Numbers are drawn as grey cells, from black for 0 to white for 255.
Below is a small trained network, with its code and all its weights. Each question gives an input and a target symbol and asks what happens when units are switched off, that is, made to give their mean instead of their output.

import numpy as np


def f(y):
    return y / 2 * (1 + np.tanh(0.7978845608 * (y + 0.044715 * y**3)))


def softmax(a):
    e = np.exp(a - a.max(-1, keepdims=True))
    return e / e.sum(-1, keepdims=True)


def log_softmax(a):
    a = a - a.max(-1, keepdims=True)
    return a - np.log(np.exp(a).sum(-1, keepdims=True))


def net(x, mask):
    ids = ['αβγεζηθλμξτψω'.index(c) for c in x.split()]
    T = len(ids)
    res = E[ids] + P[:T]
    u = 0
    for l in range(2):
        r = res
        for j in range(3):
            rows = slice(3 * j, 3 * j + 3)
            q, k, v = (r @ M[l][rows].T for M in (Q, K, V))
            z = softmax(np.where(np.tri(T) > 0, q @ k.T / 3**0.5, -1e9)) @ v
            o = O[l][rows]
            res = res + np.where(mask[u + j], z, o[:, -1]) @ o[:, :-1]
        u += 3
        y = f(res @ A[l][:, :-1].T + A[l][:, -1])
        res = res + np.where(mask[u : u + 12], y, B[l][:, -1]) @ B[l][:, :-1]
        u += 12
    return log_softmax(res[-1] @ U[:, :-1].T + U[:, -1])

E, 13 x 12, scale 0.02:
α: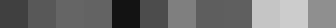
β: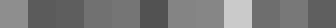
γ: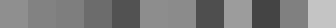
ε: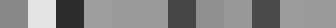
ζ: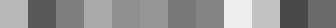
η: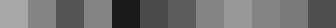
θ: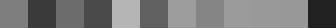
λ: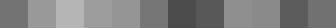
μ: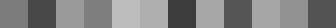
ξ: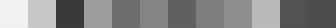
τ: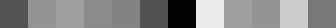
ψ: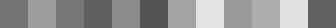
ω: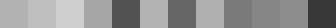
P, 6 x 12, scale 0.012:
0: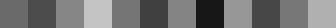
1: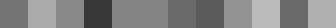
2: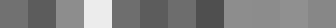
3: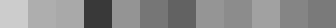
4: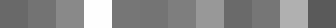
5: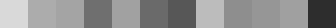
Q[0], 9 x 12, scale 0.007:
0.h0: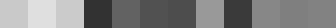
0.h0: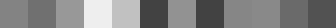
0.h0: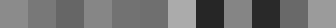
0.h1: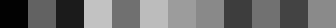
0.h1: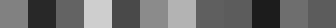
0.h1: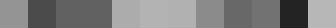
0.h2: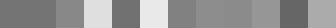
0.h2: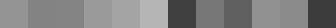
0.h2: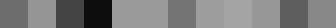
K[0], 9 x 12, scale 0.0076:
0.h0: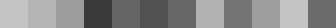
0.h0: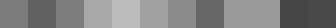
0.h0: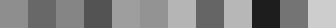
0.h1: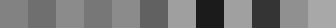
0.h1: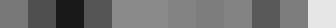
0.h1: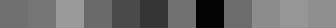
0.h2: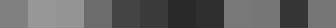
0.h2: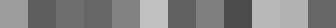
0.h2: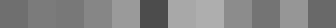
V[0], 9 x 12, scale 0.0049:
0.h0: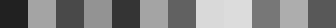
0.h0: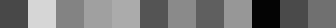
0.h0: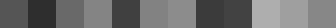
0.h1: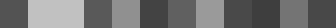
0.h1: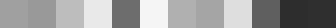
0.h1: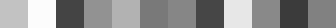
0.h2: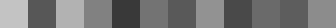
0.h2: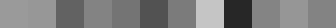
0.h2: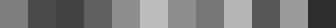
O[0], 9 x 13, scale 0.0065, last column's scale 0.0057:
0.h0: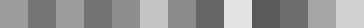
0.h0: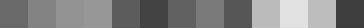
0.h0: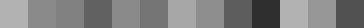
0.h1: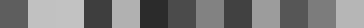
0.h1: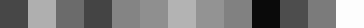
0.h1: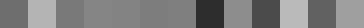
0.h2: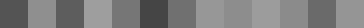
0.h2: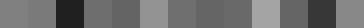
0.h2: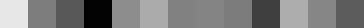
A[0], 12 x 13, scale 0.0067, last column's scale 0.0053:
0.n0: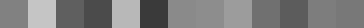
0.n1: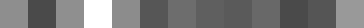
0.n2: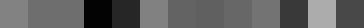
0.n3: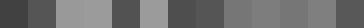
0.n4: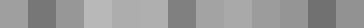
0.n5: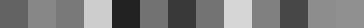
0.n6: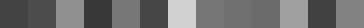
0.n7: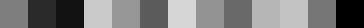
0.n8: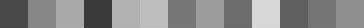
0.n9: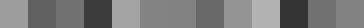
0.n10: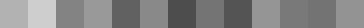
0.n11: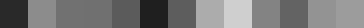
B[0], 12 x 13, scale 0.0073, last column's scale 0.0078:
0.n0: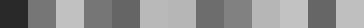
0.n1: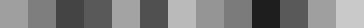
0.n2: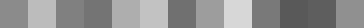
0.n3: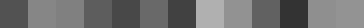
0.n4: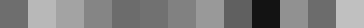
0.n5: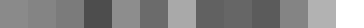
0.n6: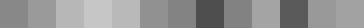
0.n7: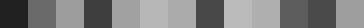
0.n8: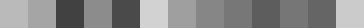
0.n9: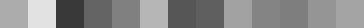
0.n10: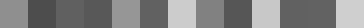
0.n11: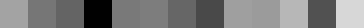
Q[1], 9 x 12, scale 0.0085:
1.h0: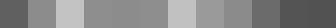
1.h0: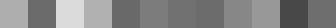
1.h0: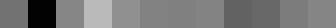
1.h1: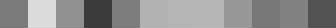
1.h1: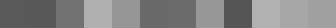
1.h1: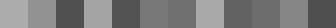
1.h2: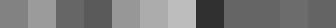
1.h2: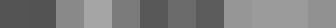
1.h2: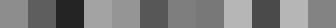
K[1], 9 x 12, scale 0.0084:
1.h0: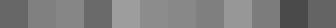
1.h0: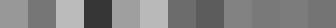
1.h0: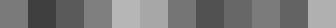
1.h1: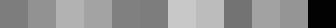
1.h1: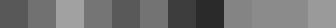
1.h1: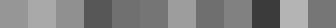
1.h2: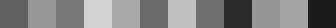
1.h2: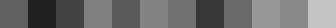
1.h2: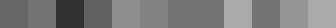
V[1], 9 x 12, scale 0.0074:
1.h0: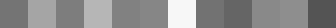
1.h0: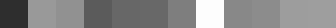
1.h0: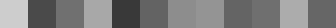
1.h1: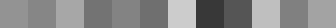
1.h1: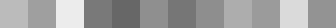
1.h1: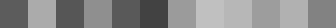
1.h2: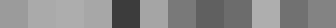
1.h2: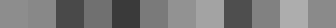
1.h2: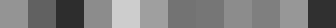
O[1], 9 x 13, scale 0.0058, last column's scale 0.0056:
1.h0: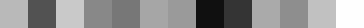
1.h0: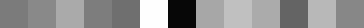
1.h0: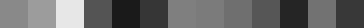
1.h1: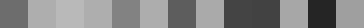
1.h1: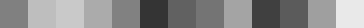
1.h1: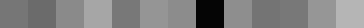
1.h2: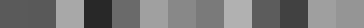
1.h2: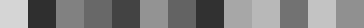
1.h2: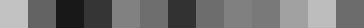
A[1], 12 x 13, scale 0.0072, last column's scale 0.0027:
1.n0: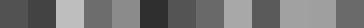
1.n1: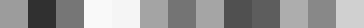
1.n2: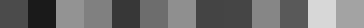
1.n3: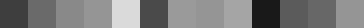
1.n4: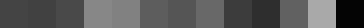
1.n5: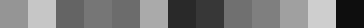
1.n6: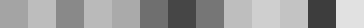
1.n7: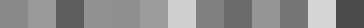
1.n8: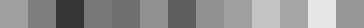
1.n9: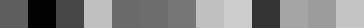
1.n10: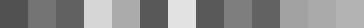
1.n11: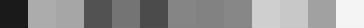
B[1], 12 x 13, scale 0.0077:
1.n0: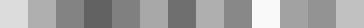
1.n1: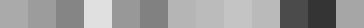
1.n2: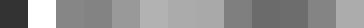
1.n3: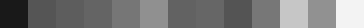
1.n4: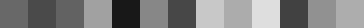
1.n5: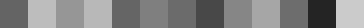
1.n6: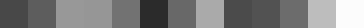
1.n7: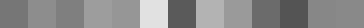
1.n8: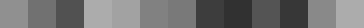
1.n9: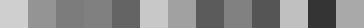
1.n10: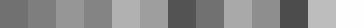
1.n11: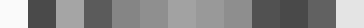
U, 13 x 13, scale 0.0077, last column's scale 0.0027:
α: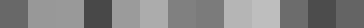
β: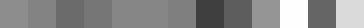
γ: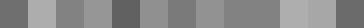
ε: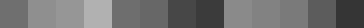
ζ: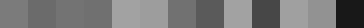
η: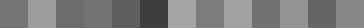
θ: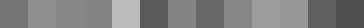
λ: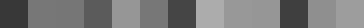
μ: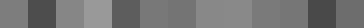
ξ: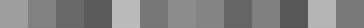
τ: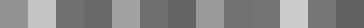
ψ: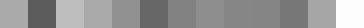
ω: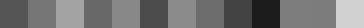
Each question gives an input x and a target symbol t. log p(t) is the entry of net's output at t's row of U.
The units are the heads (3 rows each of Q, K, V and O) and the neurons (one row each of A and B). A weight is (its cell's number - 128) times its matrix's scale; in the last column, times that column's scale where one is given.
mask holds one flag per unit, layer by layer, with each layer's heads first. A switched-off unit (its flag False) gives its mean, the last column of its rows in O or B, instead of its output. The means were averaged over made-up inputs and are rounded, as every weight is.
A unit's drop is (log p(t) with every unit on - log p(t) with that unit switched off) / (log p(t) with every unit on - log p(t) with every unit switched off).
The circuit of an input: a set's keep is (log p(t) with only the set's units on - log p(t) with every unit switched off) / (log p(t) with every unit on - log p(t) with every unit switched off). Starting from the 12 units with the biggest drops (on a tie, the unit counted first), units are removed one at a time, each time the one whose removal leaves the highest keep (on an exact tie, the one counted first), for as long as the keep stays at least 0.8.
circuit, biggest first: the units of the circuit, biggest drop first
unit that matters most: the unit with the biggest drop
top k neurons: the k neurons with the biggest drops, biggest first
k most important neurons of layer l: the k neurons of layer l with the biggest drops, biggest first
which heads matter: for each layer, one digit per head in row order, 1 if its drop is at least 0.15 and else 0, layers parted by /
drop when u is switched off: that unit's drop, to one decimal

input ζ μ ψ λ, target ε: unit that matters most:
0.n9
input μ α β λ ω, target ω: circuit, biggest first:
(0.h1; 1.n0)
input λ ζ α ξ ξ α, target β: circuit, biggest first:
(1.h1; 1.h2; 0.h1)
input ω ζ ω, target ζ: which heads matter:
010 / 100
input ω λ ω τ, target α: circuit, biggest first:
(0.n11; 0.h0)
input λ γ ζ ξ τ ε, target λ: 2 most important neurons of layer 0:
(0.n4; 0.n10)
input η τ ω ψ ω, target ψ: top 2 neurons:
(0.n0; 1.n1)
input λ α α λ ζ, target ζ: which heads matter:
000 / 000
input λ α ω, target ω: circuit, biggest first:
(0.h1; 1.n0; 1.h2)
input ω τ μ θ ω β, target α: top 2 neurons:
(0.n11; 0.n4)
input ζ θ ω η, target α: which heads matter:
010 / 000
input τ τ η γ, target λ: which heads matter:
000 / 100
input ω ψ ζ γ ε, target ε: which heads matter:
000 / 001
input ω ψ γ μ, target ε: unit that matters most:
1.n5
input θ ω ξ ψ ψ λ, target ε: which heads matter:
000 / 110
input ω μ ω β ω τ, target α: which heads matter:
110 / 100
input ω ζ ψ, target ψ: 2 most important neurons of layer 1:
(1.n11; 1.n6)
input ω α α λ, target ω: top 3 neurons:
(1.n6; 1.n0; 0.n0)
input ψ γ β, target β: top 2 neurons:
(1.n9; 1.n3)
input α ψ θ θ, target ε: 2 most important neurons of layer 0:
(0.n9; 0.n8)
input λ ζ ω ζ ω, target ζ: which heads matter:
010 / 110
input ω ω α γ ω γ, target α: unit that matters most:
0.h1
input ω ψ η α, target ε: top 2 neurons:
(0.n0; 1.n5)
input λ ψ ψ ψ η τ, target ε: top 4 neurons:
(1.n5; 0.n8; 0.n11; 0.n5)
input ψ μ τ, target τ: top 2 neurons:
(1.n0; 1.n9)
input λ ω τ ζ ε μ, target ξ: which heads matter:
100 / 011
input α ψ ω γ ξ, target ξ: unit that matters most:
0.n1
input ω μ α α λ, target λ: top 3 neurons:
(1.n4; 0.n1; 0.n5)
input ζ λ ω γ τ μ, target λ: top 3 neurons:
(0.n9; 0.n1; 1.n5)
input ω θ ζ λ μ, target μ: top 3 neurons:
(1.n1; 1.n4; 1.n9)
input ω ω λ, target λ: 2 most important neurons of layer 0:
(0.n1; 0.n3)
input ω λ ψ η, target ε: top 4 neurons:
(0.n9; 1.n5; 0.n4; 0.n5)
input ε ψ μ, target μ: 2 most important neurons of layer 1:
(1.n4; 1.n1)
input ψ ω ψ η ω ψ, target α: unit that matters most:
0.h1
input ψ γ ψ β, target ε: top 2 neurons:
(0.n9; 1.n5)
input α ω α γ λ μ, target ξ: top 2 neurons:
(1.n8; 0.n8)
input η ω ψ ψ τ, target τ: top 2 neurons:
(1.n0; 0.n11)
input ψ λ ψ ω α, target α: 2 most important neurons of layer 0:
(0.n7; 0.n3)
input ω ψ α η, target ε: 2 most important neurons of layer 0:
(0.n0; 0.n9)
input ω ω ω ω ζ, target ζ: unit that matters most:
0.h1
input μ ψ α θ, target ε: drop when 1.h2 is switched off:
0.2
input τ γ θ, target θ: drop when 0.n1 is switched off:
0.0
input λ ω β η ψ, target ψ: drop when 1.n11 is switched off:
0.2
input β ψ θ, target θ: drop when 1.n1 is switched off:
0.8
